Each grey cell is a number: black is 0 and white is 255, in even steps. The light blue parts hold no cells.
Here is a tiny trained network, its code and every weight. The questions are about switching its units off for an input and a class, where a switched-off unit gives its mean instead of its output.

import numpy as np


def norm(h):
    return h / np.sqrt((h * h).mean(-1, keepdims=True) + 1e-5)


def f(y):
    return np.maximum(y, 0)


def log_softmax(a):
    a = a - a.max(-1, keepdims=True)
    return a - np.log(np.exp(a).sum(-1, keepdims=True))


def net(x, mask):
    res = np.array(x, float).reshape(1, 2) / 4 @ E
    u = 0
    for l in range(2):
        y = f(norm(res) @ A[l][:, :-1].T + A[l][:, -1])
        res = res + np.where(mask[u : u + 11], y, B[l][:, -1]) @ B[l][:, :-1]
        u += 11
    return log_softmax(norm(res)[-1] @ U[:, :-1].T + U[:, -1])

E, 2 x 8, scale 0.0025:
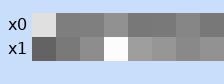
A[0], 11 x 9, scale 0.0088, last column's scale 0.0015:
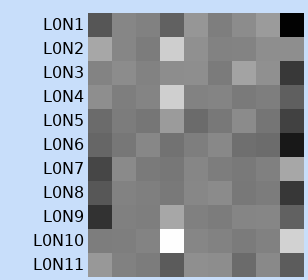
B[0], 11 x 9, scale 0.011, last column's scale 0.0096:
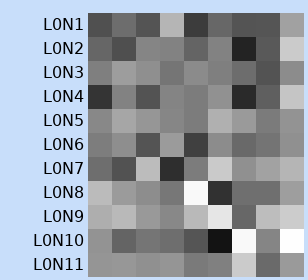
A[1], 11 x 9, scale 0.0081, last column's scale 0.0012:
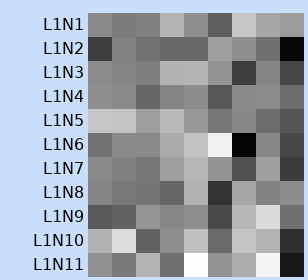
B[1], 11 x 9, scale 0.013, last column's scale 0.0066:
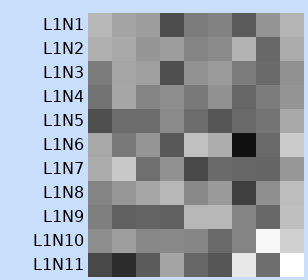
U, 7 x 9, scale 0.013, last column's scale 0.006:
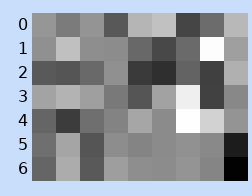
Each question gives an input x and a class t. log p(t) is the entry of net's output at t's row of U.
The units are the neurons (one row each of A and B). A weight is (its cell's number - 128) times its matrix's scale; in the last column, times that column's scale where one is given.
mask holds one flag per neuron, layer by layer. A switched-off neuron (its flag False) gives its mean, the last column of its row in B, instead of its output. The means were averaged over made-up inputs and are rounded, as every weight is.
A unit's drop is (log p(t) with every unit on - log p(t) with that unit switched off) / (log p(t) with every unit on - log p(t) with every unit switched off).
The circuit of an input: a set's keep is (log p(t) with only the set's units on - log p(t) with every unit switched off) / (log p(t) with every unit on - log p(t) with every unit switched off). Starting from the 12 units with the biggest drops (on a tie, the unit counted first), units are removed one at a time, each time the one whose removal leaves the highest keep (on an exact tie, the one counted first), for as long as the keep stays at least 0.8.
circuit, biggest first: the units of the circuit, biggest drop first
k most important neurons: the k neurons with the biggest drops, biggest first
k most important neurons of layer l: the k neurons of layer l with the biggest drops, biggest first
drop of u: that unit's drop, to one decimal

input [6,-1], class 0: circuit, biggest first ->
(L0N10)
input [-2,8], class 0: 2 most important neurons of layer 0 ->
(L0N9, L0N2)
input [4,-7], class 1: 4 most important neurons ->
(L0N4, L0N2, L0N7, L0N9)
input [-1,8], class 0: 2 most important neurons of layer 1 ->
(L1N11, L1N9)
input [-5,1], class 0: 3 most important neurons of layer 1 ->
(L1N6, L1N7, L1N3)
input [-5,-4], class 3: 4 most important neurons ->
(L0N9, L0N2, L0N4, L1N2)
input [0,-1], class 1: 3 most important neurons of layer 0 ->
(L0N7, L0N2, L0N4)
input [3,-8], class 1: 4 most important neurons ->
(L0N4, L0N2, L0N7, L0N9)
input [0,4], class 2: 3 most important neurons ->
(L0N2, L0N10, L0N4)
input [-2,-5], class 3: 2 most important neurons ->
(L0N9, L0N10)
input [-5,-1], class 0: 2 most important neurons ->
(L0N10, L1N6)
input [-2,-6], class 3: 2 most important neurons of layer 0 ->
(L0N9, L0N10)
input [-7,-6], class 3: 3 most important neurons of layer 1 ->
(L1N2, L1N6, L1N11)
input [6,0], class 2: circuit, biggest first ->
(L0N9)
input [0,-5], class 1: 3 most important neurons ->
(L0N7, L0N2, L0N4)
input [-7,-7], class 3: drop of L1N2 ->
0.2
